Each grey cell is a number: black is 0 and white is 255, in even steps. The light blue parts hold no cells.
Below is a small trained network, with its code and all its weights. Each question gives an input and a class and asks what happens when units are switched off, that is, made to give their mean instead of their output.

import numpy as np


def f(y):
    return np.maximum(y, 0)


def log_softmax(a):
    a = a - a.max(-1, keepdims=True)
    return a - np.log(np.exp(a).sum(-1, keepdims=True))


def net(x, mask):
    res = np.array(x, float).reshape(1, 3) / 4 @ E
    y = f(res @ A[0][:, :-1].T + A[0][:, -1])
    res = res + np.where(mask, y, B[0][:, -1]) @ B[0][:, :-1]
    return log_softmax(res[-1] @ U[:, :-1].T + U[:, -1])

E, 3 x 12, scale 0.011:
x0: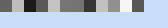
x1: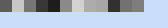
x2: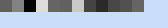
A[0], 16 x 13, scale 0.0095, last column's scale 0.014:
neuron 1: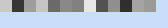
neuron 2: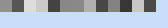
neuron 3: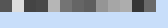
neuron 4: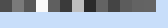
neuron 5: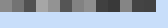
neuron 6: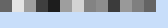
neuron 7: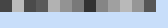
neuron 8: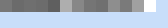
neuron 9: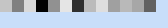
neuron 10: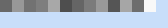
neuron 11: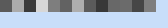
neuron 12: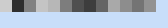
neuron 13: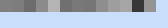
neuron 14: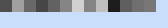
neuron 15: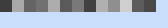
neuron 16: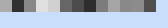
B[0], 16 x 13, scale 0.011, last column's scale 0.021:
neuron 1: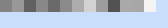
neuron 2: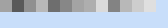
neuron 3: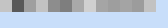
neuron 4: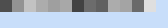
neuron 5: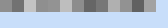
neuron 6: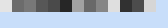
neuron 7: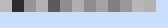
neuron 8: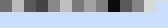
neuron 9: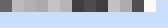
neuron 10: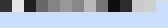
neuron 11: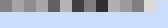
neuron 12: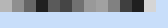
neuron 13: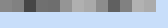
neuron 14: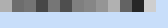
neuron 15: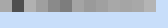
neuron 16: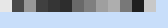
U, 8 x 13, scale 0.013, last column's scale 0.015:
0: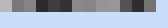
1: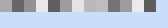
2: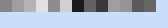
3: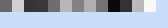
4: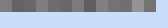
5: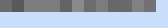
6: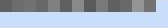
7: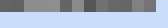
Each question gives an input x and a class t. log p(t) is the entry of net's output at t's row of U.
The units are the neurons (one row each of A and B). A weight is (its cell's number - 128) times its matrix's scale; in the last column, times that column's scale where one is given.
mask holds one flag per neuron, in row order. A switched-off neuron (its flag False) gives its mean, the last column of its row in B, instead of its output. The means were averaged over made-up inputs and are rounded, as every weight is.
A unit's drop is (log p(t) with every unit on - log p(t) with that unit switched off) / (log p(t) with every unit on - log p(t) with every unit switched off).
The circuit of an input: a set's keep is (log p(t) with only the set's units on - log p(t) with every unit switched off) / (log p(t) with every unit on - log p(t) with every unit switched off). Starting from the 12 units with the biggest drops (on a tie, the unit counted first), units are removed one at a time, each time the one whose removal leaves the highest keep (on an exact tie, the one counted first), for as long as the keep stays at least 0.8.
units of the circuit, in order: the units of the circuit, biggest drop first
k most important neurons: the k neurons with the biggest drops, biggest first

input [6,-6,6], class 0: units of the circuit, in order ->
(neuron 16)
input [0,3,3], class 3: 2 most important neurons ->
(neuron 9; neuron 16)
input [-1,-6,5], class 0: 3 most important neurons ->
(neuron 12; neuron 16; neuron 9)
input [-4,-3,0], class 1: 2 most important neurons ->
(neuron 10; neuron 2)
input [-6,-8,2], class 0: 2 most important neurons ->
(neuron 12; neuron 16)
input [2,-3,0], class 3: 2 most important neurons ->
(neuron 6; neuron 14)
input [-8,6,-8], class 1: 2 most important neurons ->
(neuron 2; neuron 1)
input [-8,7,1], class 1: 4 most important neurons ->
(neuron 2; neuron 12; neuron 1; neuron 16)
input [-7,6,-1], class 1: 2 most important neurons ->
(neuron 2; neuron 12)
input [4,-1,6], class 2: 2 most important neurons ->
(neuron 11; neuron 4)
